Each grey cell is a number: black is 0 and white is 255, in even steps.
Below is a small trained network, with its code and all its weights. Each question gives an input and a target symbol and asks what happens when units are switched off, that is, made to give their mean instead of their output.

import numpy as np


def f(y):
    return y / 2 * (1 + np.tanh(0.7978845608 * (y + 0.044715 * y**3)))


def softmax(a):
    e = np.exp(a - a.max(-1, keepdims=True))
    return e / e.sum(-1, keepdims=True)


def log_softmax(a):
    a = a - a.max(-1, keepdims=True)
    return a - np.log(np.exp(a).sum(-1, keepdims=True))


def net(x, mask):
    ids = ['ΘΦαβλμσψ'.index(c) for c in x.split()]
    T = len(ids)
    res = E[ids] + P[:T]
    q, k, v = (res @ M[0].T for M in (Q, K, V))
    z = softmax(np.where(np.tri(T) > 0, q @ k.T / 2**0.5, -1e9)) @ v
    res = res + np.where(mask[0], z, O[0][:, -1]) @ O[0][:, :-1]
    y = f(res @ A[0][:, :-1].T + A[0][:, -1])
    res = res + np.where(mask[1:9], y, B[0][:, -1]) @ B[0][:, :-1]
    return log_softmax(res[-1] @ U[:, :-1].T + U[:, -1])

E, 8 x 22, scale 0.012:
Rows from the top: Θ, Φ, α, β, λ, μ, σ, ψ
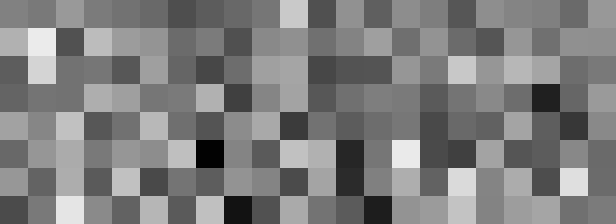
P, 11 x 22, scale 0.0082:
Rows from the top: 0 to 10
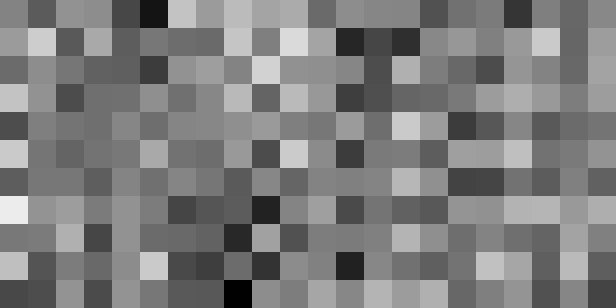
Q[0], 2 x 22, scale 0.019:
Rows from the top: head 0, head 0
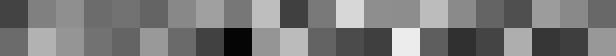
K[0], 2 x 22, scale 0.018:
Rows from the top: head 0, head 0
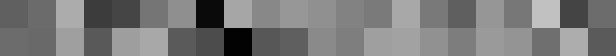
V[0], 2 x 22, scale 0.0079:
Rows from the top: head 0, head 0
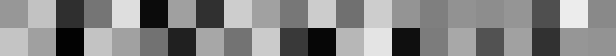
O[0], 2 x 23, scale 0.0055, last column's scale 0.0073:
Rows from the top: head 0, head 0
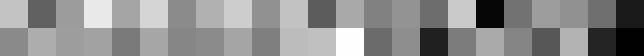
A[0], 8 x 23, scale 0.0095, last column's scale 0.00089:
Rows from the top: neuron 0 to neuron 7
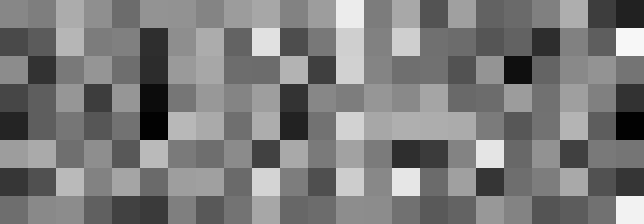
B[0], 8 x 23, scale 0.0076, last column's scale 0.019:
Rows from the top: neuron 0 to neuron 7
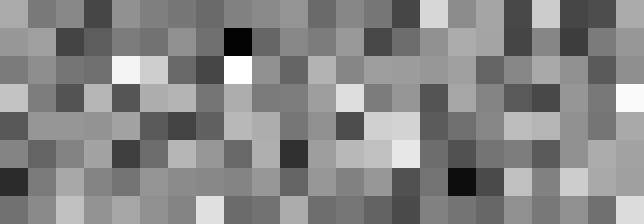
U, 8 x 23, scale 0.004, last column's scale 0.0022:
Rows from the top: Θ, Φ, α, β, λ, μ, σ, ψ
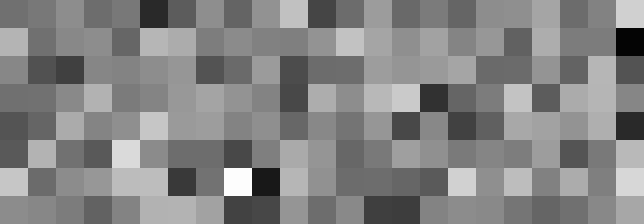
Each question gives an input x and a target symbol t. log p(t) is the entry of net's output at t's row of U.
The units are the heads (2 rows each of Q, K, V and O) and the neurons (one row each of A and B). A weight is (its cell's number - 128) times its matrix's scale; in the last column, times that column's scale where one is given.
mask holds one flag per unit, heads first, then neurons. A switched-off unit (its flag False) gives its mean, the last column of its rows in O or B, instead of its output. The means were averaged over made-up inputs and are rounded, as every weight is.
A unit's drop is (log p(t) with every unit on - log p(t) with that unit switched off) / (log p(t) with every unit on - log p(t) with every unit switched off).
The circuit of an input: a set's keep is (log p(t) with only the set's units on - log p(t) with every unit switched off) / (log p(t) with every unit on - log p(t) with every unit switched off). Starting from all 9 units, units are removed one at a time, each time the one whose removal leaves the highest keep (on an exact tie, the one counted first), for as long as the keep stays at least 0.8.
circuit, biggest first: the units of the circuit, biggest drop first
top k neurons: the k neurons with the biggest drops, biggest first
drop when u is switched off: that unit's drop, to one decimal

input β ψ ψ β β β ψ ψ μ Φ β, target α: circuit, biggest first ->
(head 0; neuron 7)
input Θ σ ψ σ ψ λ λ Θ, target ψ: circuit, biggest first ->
(head 0; neuron 7; neuron 3; neuron 4)
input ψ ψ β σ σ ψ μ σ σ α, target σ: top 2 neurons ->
(neuron 5; neuron 1)
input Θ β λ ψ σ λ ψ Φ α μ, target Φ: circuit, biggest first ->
(head 0; neuron 0; neuron 5)
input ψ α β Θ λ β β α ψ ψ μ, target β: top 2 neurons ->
(neuron 3; neuron 4)
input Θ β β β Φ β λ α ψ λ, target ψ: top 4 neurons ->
(neuron 7; neuron 4; neuron 3; neuron 5)
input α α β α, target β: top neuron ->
(neuron 5)
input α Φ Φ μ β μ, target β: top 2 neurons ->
(neuron 5; neuron 0)
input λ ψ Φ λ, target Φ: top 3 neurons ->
(neuron 0; neuron 5; neuron 7)
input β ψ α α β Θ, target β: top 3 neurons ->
(neuron 5; neuron 0; neuron 1)
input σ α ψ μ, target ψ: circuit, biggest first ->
(head 0; neuron 7; neuron 4; neuron 3)
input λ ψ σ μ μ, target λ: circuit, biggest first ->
(head 0; neuron 6; neuron 3)
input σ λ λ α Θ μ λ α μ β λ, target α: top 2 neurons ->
(neuron 7; neuron 6)
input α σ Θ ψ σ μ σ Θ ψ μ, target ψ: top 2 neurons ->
(neuron 7; neuron 4)
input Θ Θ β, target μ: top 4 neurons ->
(neuron 1; neuron 3; neuron 2; neuron 5)
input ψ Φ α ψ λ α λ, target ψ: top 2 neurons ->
(neuron 1; neuron 7)
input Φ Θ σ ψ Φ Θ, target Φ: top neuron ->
(neuron 0)
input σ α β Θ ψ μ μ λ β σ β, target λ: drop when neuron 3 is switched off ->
0.2
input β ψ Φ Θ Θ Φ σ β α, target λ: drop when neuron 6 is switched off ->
0.9
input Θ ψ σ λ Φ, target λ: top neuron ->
(neuron 6)
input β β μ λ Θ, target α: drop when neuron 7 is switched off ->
0.3
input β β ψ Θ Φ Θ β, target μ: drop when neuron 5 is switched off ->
0.1
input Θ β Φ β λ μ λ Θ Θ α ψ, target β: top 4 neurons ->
(neuron 3; neuron 4; neuron 0; neuron 1)
